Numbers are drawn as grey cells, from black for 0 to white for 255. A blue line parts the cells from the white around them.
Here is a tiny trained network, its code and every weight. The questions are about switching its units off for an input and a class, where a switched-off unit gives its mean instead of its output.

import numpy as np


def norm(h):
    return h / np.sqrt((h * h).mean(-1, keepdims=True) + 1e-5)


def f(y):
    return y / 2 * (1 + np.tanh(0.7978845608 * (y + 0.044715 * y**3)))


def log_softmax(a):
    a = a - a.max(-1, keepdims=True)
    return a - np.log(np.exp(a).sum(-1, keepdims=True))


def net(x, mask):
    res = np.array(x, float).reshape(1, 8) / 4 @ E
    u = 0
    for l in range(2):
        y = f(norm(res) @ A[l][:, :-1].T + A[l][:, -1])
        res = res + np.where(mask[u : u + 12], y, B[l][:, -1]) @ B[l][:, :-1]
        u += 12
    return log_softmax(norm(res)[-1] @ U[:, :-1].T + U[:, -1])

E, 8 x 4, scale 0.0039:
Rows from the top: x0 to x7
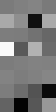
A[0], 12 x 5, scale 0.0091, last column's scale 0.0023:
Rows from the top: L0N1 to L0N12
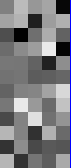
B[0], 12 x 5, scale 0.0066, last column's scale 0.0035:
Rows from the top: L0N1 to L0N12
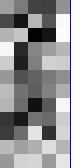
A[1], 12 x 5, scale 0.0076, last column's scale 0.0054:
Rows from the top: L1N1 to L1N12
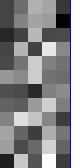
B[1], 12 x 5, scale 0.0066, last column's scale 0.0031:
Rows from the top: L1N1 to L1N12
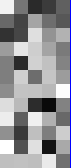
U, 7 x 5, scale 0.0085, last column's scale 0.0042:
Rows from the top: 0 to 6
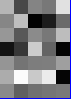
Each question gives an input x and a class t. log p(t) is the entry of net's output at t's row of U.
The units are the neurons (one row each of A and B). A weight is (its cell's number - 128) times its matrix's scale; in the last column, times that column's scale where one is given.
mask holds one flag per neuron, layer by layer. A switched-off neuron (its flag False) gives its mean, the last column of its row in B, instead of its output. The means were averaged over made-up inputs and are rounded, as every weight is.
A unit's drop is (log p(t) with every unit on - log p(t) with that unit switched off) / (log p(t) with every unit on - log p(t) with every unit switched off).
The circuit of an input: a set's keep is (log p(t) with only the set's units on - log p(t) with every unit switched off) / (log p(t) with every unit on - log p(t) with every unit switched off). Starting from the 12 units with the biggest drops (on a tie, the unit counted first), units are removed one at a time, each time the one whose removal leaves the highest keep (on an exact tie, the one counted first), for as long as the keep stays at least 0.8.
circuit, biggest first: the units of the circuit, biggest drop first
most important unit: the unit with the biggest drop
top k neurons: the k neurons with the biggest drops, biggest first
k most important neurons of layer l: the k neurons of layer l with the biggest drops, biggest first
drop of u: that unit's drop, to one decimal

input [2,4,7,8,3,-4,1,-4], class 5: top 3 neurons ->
L0N3; L1N6; L0N12
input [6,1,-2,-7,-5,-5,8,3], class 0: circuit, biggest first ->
L0N5; L0N11
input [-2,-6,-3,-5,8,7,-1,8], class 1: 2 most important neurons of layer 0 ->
L0N3; L0N2
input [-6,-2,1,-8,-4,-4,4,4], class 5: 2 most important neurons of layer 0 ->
L0N11; L0N4
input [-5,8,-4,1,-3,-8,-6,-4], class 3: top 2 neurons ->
L0N2; L0N10
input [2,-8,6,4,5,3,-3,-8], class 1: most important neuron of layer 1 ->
L1N10
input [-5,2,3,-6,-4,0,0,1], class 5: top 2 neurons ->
L0N11; L0N4
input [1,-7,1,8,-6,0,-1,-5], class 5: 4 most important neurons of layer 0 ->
L0N2; L0N3; L0N10; L0N4
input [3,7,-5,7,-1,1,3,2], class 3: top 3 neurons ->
L0N10; L0N2; L0N11
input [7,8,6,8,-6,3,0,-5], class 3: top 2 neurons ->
L0N10; L0N2
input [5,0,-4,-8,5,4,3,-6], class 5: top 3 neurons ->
L0N3; L0N11; L1N4
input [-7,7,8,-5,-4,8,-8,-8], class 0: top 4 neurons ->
L0N4; L0N3; L0N2; L0N8
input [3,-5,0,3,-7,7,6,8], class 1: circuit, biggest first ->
L0N3; L0N2
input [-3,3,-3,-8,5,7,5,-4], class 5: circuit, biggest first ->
L0N11
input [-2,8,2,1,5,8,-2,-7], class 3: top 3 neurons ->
L0N2; L0N10; L0N3
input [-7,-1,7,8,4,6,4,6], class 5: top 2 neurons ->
L0N12; L0N8
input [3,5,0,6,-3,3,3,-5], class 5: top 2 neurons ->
L0N9; L0N3
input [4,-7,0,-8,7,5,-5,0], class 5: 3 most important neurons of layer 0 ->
L0N2; L0N10; L0N5
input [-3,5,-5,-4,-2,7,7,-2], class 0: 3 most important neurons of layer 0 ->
L0N5; L0N11; L0N9
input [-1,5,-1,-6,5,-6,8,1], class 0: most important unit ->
L0N5
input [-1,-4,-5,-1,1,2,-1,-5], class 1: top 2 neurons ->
L0N8; L0N2
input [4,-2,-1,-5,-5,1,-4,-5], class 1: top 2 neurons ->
L0N8; L0N1
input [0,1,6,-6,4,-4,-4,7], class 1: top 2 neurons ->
L0N3; L0N5
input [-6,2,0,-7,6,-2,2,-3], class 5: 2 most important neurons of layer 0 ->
L0N4; L0N11
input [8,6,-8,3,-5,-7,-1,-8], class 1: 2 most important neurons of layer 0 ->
L0N8; L0N5
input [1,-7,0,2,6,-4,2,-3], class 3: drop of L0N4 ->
0.1
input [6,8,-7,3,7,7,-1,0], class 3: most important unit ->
L0N10
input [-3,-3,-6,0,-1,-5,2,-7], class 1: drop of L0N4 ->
0.1
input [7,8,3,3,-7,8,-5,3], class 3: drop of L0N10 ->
0.6
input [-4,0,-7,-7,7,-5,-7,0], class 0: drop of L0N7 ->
0.1
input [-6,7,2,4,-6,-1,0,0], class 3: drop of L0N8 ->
0.0
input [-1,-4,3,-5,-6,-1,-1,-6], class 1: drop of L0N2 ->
0.2
